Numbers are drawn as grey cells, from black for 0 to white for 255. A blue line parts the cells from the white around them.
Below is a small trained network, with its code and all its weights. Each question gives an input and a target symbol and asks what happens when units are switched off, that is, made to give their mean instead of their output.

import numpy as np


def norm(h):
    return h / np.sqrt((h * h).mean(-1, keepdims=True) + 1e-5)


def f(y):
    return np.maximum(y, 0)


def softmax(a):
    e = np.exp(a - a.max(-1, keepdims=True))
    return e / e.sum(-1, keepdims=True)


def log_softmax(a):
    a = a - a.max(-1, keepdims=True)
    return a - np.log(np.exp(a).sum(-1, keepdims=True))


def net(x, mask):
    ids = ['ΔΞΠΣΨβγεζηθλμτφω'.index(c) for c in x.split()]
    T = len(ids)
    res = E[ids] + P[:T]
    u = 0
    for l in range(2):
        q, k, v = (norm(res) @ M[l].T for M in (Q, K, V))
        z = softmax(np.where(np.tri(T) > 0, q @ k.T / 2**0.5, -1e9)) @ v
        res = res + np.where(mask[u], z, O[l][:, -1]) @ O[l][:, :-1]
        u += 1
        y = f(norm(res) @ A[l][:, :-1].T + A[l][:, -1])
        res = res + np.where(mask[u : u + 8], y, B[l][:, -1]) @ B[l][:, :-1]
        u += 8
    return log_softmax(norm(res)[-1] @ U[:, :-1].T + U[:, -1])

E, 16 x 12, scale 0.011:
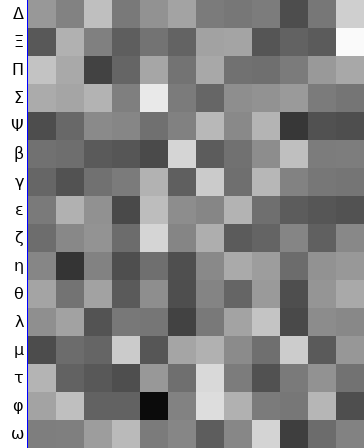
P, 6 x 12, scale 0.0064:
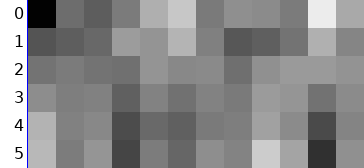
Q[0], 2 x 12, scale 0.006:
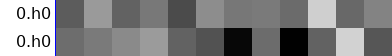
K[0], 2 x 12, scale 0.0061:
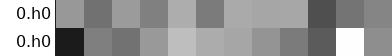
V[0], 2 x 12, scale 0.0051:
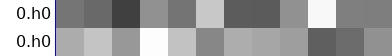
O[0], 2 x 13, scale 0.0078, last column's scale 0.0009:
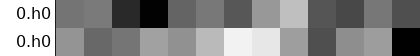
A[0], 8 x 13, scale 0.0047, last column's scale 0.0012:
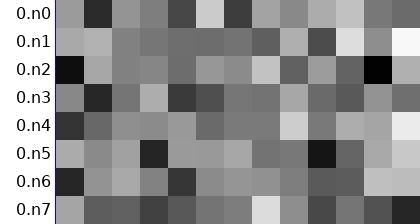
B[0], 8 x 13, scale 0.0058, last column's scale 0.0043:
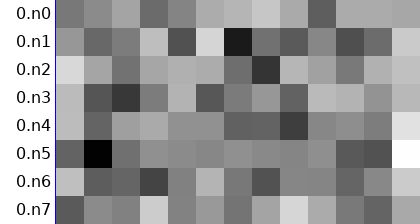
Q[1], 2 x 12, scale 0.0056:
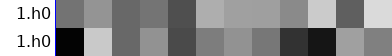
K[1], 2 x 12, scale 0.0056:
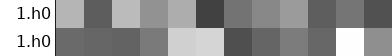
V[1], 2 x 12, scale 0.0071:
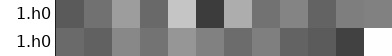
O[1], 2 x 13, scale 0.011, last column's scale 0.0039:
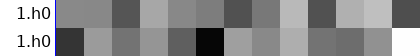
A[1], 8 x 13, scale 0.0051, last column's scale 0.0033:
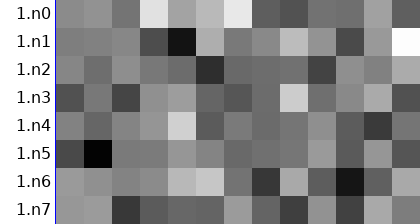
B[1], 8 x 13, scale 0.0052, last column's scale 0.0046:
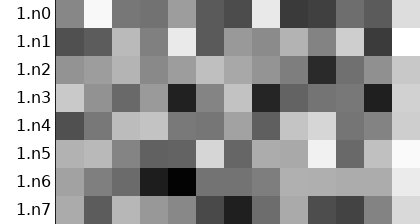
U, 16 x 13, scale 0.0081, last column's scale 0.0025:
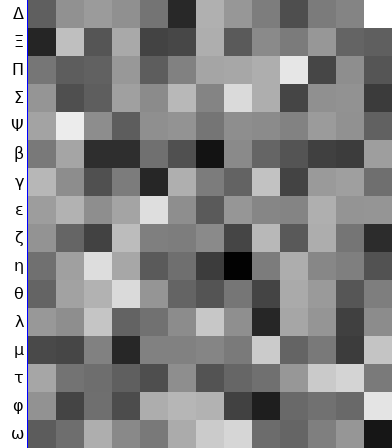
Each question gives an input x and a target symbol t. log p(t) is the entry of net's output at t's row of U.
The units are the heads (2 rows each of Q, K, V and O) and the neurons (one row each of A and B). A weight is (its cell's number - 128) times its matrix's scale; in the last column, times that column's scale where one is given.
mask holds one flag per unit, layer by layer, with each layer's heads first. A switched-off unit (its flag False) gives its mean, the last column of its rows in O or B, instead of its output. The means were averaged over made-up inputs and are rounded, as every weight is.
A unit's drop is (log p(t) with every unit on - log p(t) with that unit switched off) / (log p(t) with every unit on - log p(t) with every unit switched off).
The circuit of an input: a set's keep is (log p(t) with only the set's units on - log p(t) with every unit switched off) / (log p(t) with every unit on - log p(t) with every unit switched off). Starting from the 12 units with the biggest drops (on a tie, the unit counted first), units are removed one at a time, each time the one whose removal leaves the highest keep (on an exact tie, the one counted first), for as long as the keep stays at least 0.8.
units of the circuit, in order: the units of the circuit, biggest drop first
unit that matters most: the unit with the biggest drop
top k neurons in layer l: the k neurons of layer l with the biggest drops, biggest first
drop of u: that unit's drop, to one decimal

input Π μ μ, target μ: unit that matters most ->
0.h0
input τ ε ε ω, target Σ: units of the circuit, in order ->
(0.h0; 1.h0)
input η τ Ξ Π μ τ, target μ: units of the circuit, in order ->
(0.h0; 1.n1)
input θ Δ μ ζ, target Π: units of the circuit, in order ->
(0.n5; 1.n5)
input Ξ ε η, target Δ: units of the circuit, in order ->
(1.h0; 1.n2; 1.n6)
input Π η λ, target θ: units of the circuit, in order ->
(0.h0; 0.n1; 1.h0)
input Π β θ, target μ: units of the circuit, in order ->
(0.h0; 1.n1; 1.n0)
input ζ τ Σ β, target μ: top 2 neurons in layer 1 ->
(1.n1; 1.n5)
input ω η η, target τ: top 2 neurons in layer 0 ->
(0.n3; 0.n0)
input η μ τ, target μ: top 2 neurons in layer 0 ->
(0.n4; 0.n3)
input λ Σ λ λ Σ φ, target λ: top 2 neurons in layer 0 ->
(0.n1; 0.n0)
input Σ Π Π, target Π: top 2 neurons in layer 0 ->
(0.n5; 0.n1)
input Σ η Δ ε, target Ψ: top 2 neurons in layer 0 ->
(0.n2; 0.n4)
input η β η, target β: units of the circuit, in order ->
(0.h0)
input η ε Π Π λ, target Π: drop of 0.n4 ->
0.0
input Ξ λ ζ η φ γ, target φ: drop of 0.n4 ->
0.1
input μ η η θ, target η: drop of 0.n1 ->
0.2
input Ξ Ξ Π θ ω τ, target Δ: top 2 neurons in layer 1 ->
(1.n0; 1.n5)
